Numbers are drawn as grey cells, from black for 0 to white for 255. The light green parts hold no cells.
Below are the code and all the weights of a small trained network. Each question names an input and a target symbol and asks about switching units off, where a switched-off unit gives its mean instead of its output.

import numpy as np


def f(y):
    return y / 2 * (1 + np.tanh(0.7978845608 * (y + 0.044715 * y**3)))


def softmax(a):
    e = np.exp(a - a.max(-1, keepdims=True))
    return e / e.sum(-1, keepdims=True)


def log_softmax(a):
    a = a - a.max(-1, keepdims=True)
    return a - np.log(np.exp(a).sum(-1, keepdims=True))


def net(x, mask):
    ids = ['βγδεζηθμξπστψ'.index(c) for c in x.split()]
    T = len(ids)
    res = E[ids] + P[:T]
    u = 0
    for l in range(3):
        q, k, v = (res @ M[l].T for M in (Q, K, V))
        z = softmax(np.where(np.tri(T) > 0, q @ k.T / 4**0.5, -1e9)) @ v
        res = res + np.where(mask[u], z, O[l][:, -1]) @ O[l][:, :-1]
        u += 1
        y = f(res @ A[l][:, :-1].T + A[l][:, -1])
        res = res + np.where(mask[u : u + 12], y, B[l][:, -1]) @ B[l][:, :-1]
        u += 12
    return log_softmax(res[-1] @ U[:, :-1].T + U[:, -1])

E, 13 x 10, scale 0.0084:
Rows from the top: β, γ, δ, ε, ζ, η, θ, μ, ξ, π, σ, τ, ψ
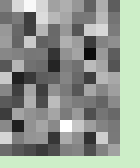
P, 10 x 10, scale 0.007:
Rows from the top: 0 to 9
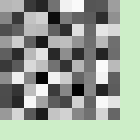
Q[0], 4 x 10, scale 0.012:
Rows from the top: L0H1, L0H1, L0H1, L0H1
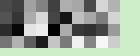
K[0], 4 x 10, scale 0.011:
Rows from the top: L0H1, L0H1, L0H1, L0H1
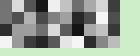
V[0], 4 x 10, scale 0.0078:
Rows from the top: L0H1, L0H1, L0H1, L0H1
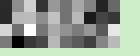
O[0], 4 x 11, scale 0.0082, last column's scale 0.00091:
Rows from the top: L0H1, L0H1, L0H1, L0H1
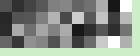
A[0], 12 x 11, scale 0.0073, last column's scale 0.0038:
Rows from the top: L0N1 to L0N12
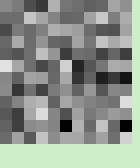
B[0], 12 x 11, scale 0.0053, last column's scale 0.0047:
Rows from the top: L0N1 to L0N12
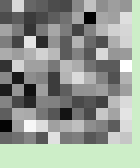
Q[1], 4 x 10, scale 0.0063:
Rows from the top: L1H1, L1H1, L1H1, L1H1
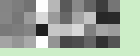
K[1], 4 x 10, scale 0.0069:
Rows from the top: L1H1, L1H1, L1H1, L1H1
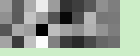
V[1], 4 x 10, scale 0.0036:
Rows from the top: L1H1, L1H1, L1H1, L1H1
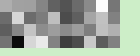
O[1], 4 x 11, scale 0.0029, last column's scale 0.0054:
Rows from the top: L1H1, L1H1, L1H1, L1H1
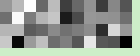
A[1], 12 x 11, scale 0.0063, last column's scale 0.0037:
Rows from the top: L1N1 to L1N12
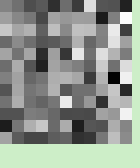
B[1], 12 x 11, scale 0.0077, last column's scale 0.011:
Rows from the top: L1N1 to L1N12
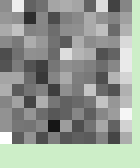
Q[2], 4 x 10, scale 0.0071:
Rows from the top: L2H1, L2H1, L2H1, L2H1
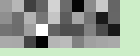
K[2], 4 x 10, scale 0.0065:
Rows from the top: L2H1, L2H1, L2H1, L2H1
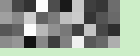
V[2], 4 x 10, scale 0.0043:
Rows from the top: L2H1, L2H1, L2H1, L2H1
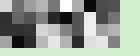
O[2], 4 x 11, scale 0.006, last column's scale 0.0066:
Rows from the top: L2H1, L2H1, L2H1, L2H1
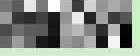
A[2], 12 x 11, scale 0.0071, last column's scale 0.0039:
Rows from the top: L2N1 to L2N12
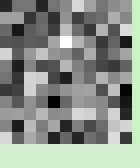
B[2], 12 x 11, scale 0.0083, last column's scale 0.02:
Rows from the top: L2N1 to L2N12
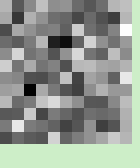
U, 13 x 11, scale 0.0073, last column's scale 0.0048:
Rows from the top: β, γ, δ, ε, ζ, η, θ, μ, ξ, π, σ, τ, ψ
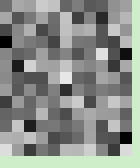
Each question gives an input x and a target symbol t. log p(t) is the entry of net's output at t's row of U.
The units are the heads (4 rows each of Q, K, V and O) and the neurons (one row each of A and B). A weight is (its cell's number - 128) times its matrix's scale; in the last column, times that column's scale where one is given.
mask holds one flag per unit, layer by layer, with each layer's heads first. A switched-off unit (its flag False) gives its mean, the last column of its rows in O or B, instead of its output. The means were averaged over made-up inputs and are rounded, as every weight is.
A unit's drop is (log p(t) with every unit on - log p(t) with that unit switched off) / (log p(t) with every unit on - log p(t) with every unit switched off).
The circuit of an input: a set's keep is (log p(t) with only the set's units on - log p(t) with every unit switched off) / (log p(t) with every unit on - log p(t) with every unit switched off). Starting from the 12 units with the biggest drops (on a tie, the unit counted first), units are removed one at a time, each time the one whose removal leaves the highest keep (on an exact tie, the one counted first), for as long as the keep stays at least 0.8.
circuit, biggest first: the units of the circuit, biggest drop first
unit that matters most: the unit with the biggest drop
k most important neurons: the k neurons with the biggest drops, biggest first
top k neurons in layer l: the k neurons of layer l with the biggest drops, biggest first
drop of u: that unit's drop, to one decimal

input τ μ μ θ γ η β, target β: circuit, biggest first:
[L2H1, L2N7]
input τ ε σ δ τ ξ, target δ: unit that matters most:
L0H1
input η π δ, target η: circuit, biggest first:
[L0H1, L1N5, L2H1, L2N11]
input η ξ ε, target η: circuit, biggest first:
[L0H1, L1N5, L2H1]
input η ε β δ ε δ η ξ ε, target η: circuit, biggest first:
[L0H1, L1N5, L2H1, L2N11]
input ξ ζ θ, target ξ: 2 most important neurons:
[L0N11, L2N3]
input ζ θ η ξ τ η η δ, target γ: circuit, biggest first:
[L0H1, L2N3]
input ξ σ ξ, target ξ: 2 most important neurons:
[L0N11, L2N3]
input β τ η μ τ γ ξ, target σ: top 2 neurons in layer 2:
[L2N4, L2N2]
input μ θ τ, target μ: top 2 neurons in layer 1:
[L1N12, L1N9]
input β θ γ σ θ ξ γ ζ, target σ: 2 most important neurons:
[L2N12, L2N11]
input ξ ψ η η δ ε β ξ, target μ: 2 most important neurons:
[L2N6, L1N5]
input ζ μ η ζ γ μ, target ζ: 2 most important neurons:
[L2N8, L2N7]
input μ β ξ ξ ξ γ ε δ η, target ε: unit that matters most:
L2H1
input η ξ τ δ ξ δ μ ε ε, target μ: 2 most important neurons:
[L1N12, L2N12]
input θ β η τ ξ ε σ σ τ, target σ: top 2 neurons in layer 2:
[L2N11, L2N8]
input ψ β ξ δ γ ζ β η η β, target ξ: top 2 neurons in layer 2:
[L2N7, L2N2]
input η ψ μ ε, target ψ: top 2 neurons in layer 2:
[L2N3, L2N12]
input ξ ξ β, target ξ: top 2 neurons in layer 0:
[L0N2, L0N11]
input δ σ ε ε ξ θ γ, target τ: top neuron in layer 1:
[L1N9]
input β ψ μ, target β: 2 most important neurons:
[L1N7, L2N7]
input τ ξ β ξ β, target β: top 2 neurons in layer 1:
[L1N7, L1N5]
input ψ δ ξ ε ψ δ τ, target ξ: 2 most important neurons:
[L0N6, L2N7]
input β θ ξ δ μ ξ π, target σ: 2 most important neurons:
[L0N3, L2N4]
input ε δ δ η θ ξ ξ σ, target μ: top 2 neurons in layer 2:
[L2N6, L2N3]
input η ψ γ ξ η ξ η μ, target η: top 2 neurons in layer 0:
[L0N7, L0N8]
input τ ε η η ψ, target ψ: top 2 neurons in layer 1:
[L1N7, L1N6]
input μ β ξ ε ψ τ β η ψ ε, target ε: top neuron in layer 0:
[L0N6]
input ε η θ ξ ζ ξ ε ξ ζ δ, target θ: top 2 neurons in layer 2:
[L2N3, L2N11]
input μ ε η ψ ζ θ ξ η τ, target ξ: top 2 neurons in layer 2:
[L2N3, L2N2]
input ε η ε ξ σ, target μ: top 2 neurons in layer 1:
[L1N12, L1N5]
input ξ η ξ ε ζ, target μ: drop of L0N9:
0.1
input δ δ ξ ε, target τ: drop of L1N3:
0.2
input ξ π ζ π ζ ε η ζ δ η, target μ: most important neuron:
[L1N6]
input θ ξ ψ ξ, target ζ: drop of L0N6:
0.3
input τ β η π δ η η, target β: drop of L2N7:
0.3
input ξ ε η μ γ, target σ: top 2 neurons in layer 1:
[L1N5, L1N7]
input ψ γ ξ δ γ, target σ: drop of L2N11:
0.3
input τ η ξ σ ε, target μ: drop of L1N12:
0.2
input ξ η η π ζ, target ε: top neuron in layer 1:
[L1N12]
